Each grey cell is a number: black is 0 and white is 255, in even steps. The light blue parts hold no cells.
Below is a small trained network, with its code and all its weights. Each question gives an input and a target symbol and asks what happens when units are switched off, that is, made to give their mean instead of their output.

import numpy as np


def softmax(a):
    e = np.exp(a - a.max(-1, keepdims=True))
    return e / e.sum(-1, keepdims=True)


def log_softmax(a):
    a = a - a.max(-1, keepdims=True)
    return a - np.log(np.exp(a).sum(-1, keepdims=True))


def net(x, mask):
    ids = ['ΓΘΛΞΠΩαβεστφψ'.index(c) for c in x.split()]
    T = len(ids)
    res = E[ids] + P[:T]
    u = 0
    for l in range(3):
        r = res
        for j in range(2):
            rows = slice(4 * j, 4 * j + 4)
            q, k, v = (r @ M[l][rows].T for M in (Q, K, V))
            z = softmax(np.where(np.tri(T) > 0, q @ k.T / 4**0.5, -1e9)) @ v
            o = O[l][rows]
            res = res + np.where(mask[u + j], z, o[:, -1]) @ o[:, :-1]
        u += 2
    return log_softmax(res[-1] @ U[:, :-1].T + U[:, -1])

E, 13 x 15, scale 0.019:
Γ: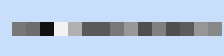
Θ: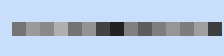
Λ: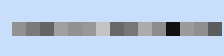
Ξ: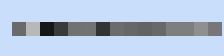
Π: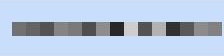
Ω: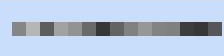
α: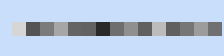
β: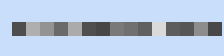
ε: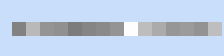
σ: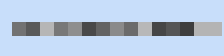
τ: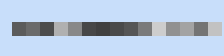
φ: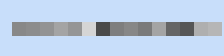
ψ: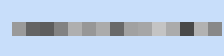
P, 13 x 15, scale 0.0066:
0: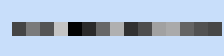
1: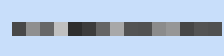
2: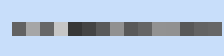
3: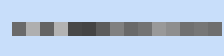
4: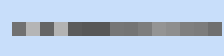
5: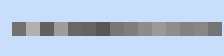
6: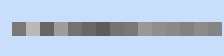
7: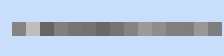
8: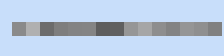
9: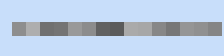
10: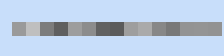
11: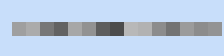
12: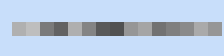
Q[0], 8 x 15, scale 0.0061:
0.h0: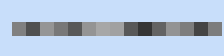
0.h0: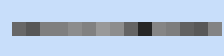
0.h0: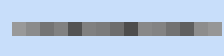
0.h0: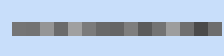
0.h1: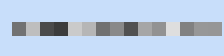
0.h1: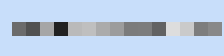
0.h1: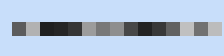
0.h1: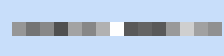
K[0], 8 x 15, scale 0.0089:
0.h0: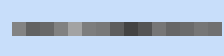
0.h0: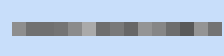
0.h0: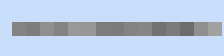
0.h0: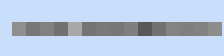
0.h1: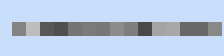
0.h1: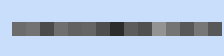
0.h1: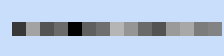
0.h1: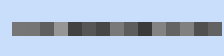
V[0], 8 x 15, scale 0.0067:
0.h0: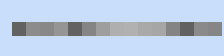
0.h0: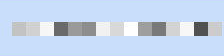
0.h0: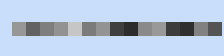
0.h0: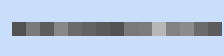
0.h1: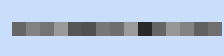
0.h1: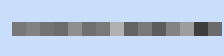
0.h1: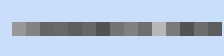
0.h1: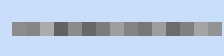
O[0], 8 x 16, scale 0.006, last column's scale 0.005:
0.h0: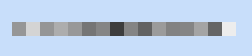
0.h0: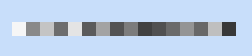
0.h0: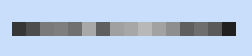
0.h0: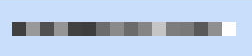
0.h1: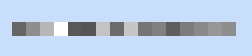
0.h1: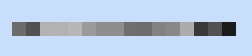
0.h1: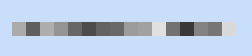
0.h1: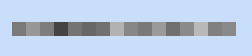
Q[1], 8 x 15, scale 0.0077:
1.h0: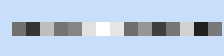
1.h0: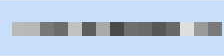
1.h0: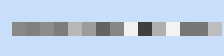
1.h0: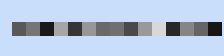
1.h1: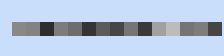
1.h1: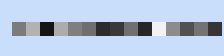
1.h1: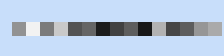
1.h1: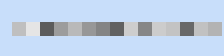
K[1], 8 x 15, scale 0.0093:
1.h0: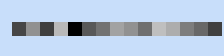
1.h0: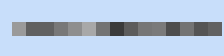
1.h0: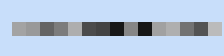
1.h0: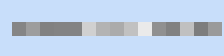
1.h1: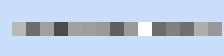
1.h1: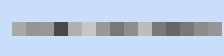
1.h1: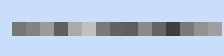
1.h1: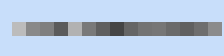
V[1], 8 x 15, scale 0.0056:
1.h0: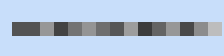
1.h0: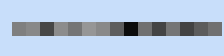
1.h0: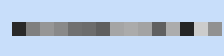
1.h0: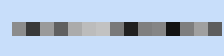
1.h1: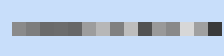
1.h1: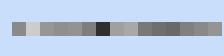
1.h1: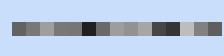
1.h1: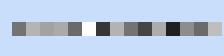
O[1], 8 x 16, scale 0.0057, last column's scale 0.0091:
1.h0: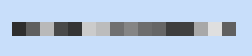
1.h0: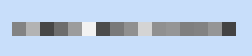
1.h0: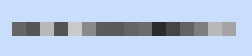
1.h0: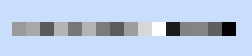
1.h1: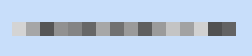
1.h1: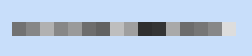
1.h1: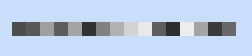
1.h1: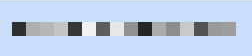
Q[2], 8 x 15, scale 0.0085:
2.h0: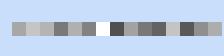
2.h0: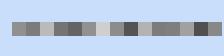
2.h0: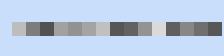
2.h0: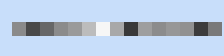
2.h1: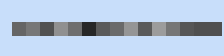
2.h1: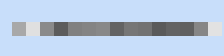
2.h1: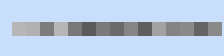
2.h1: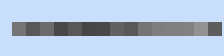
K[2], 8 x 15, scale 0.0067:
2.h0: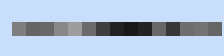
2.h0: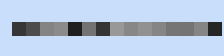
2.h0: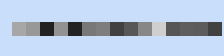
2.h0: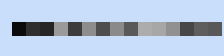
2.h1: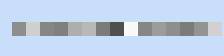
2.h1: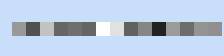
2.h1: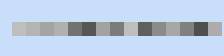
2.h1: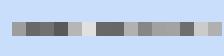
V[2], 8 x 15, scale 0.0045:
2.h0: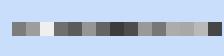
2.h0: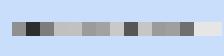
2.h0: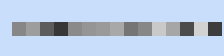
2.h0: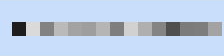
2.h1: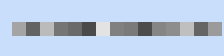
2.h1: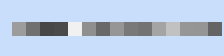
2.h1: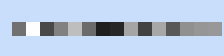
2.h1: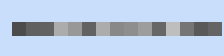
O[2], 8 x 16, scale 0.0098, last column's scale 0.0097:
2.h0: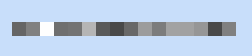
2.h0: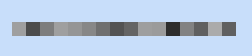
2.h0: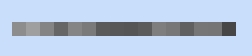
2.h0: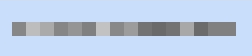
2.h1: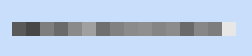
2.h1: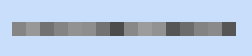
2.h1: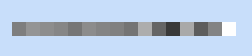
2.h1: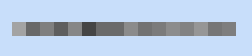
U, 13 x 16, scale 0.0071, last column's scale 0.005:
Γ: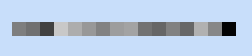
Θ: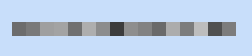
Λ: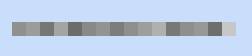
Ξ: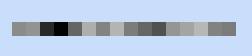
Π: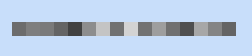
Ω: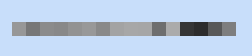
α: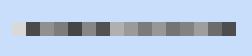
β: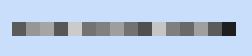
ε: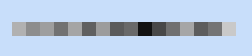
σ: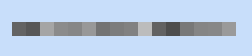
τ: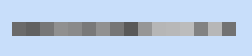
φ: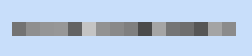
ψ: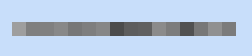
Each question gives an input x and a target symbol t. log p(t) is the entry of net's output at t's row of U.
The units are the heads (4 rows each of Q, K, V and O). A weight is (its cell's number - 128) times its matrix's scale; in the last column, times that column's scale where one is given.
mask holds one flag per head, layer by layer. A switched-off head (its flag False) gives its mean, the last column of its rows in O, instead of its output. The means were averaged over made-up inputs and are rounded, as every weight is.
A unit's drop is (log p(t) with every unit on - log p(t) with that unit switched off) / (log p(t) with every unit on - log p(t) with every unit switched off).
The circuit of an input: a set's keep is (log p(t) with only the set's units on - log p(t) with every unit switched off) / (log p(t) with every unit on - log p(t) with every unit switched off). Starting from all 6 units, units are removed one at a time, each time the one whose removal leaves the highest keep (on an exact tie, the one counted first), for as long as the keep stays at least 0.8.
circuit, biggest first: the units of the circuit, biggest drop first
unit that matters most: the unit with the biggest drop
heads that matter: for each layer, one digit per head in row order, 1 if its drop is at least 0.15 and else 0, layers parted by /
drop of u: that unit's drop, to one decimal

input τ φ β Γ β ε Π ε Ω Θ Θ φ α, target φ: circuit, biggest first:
1.h1
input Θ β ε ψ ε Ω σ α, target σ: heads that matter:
00 / 01 / 01
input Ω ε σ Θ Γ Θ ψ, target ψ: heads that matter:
01 / 01 / 10
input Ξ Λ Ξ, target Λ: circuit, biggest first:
1.h0, 2.h1
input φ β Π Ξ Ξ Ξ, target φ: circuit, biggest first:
1.h1, 0.h1
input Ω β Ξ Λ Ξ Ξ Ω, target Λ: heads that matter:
00 / 11 / 01
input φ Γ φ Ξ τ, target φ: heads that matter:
00 / 01 / 00
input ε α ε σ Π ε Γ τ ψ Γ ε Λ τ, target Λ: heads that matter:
00 / 10 / 00
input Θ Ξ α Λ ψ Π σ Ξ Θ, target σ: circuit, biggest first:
1.h0, 1.h1
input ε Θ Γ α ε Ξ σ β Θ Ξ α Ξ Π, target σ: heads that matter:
10 / 01 / 01
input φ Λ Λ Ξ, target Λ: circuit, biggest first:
1.h0, 0.h1
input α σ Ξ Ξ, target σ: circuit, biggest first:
1.h0, 1.h1
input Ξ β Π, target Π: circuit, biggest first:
0.h1, 0.h0
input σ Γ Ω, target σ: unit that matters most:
1.h0
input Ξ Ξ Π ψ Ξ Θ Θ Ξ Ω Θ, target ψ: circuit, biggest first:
2.h0, 1.h1, 0.h0, 2.h1
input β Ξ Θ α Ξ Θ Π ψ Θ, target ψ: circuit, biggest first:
2.h0, 1.h1, 0.h1
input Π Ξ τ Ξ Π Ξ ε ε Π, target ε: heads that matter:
00 / 01 / 00
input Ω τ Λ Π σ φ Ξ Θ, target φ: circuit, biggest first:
1.h1, 0.h0
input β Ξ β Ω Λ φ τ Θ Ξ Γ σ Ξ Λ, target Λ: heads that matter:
00 / 10 / 01
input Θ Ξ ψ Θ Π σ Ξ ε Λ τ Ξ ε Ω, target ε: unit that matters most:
0.h0
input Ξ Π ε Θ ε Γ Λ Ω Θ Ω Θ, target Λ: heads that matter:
00 / 10 / 00
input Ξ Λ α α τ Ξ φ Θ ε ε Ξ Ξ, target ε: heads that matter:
01 / 00 / 00
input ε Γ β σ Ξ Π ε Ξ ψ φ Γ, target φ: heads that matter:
00 / 11 / 00
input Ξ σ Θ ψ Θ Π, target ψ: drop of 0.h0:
0.1
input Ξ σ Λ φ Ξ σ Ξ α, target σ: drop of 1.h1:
0.3
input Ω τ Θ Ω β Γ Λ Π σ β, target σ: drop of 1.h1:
0.2
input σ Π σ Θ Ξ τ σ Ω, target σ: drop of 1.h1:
0.3
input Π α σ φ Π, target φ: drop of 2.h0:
0.0
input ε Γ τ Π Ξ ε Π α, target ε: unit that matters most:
1.h0
